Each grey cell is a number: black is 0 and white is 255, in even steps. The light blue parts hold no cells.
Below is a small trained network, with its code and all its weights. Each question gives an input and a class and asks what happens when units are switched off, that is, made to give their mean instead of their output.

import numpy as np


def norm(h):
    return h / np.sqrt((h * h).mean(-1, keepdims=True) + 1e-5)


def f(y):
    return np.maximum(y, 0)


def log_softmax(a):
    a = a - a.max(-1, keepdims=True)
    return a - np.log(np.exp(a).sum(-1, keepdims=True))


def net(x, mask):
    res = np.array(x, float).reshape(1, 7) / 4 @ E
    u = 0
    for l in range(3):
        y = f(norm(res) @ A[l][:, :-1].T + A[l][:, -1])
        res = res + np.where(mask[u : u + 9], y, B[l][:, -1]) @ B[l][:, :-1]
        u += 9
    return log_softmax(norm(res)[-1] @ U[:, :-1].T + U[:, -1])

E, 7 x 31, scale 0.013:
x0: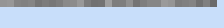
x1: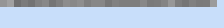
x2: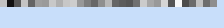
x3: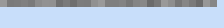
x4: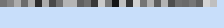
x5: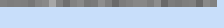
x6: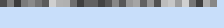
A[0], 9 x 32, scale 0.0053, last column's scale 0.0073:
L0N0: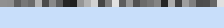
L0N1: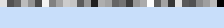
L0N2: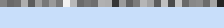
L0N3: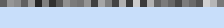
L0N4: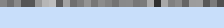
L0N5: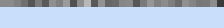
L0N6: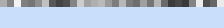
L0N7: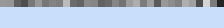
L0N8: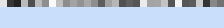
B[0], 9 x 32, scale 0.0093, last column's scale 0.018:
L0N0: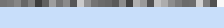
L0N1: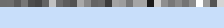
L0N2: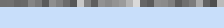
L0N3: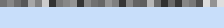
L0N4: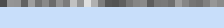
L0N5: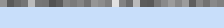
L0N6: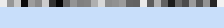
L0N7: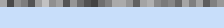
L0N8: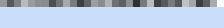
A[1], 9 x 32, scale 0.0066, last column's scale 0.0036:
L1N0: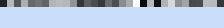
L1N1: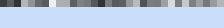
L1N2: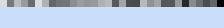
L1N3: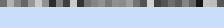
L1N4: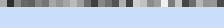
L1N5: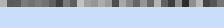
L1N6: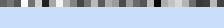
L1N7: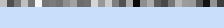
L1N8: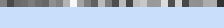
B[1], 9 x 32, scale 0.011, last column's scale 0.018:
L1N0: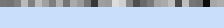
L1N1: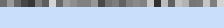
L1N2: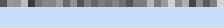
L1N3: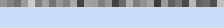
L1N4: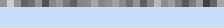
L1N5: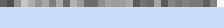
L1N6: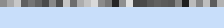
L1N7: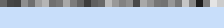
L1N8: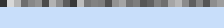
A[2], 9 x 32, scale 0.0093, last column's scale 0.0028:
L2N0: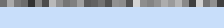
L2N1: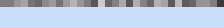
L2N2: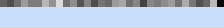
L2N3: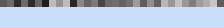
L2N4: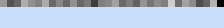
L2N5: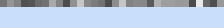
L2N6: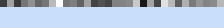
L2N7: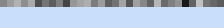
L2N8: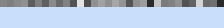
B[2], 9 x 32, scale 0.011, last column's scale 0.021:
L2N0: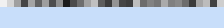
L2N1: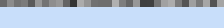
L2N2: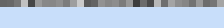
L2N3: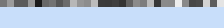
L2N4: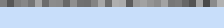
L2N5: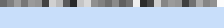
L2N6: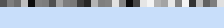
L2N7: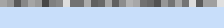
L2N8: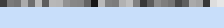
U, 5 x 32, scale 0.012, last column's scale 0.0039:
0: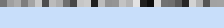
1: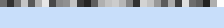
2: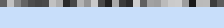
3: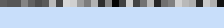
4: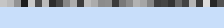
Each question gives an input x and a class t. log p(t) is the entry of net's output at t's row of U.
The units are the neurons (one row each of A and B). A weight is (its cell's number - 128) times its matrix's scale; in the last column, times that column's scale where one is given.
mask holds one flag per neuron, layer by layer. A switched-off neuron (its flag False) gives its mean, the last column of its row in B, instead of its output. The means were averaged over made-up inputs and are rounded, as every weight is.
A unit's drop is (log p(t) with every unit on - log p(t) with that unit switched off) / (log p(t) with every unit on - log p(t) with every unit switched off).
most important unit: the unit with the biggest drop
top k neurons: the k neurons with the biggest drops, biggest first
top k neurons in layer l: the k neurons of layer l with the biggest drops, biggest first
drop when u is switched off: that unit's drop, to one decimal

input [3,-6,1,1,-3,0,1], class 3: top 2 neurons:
[L0N6, L0N8]
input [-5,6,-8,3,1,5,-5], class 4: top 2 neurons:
[L0N1, L0N3]
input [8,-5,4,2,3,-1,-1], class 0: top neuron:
[L0N1]
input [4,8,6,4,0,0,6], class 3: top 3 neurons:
[L0N8, L0N6, L0N0]
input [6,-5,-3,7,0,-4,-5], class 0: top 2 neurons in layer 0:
[L0N8, L0N0]
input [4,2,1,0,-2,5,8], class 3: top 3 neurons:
[L0N6, L0N1, L1N6]
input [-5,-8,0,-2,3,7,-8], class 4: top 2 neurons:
[L0N0, L0N6]
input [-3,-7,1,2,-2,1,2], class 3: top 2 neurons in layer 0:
[L0N6, L0N8]
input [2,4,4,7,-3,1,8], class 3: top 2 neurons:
[L1N6, L0N6]
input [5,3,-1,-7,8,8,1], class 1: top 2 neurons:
[L0N3, L0N6]
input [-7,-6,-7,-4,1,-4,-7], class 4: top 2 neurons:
[L0N1, L0N3]
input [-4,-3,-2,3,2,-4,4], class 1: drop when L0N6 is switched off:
0.5
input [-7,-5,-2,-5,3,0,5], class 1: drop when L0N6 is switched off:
0.6
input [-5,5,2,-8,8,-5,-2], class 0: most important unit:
L0N1
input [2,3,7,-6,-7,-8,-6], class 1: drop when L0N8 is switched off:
0.0
